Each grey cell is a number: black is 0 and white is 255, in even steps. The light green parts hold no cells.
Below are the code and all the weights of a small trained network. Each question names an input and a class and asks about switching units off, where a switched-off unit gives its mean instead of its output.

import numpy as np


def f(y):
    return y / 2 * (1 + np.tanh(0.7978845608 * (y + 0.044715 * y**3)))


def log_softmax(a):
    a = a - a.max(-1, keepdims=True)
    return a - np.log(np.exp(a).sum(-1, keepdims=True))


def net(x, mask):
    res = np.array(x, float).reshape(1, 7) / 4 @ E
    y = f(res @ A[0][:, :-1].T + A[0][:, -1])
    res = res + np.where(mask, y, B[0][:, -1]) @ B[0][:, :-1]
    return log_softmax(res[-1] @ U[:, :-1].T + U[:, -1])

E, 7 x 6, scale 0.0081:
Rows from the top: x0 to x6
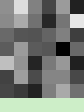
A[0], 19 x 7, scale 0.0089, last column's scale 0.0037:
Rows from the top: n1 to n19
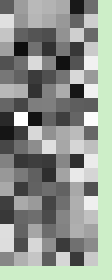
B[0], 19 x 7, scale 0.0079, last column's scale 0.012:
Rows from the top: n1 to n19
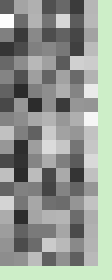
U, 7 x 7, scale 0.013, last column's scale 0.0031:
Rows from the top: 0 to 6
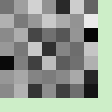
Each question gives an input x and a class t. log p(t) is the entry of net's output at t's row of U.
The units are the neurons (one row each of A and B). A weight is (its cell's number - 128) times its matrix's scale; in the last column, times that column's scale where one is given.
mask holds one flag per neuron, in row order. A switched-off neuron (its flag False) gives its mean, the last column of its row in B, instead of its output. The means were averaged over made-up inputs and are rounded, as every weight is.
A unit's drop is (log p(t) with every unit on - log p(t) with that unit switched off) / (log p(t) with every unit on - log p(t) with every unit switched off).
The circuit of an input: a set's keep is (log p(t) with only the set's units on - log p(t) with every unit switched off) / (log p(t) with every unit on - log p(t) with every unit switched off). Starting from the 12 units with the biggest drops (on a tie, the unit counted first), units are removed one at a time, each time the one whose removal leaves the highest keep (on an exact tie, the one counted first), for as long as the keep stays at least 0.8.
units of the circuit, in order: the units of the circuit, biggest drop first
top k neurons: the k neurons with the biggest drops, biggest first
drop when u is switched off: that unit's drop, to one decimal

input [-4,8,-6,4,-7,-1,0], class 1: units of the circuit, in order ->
(n11)
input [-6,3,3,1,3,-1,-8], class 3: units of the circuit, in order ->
(n10; n9)
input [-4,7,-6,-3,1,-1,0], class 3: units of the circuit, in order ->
(n13; n3)
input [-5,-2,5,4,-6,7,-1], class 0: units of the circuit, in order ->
(n5; n7)
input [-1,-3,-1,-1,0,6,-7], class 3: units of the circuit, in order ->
(n10; n1)
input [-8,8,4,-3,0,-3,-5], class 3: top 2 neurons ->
(n13; n3)
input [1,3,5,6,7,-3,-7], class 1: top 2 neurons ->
(n9; n1)
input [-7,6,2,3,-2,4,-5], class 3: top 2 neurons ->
(n13; n6)
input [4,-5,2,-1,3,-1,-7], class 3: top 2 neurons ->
(n1; n19)
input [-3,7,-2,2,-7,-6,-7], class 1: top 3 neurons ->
(n18; n10; n11)
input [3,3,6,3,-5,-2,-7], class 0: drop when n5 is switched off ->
0.2
